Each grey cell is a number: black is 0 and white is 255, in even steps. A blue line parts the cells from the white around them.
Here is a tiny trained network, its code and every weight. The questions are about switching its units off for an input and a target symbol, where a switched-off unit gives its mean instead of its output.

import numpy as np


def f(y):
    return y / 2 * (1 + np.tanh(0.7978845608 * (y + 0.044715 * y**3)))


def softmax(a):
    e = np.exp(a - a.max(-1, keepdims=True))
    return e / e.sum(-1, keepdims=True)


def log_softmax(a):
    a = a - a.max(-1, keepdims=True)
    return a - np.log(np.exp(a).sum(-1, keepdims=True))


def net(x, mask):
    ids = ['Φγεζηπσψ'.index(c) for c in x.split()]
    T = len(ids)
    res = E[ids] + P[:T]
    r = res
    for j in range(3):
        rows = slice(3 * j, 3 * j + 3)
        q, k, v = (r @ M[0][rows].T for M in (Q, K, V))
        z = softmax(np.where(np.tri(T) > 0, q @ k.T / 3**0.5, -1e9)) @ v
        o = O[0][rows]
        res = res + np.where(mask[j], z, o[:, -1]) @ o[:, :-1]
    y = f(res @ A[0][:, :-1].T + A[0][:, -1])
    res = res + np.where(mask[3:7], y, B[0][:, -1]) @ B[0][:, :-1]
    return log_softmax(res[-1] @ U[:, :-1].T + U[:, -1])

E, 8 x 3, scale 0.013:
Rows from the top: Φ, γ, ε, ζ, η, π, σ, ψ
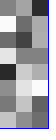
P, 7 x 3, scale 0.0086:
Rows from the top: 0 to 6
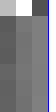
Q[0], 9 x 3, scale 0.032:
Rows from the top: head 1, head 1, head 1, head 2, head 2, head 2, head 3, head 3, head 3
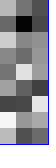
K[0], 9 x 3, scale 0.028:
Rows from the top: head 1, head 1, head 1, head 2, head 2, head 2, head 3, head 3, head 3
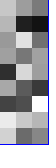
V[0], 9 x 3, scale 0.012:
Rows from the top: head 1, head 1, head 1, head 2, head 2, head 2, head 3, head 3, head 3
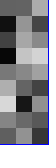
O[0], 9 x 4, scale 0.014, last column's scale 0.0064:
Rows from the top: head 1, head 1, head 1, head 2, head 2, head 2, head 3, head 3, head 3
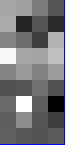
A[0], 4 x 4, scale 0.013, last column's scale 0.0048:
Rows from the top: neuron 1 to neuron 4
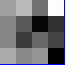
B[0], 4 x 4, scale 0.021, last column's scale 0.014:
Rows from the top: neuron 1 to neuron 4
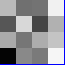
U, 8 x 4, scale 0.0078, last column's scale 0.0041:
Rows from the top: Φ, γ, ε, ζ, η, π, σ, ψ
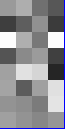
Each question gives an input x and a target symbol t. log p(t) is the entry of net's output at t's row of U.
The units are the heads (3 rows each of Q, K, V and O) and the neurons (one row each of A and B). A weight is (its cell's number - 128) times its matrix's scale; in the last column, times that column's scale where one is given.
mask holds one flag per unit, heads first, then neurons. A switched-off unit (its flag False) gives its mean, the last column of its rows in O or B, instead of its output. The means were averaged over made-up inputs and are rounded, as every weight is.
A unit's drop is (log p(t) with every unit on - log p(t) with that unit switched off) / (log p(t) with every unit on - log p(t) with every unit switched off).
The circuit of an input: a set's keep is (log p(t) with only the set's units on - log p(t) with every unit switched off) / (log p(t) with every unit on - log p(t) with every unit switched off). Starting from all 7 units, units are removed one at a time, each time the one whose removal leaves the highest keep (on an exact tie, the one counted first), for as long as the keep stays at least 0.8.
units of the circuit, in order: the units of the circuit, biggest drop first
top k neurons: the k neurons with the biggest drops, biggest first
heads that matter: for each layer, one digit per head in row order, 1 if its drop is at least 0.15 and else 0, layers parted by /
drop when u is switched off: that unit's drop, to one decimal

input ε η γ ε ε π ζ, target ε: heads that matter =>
101
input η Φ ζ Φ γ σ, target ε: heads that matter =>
010
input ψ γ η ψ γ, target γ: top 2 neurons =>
[neuron 1; neuron 3]
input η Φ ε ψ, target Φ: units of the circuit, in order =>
[neuron 2; head 1; head 3]
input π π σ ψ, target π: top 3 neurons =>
[neuron 4; neuron 2; neuron 1]
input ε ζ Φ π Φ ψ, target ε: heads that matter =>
101
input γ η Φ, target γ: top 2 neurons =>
[neuron 1; neuron 3]
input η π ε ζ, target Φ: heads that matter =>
111
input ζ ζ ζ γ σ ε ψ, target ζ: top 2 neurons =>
[neuron 1; neuron 3]
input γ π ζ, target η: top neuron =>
[neuron 4]
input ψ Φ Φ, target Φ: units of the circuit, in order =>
[neuron 2; neuron 4; head 3; head 2]
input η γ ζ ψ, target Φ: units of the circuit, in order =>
[head 2; head 1; neuron 2; head 3]
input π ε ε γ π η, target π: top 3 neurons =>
[neuron 4; neuron 2; neuron 3]
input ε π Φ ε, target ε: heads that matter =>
001
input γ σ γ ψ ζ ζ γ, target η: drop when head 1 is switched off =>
1.2
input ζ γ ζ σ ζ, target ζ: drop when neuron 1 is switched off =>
0.3
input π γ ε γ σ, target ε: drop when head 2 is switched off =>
0.5
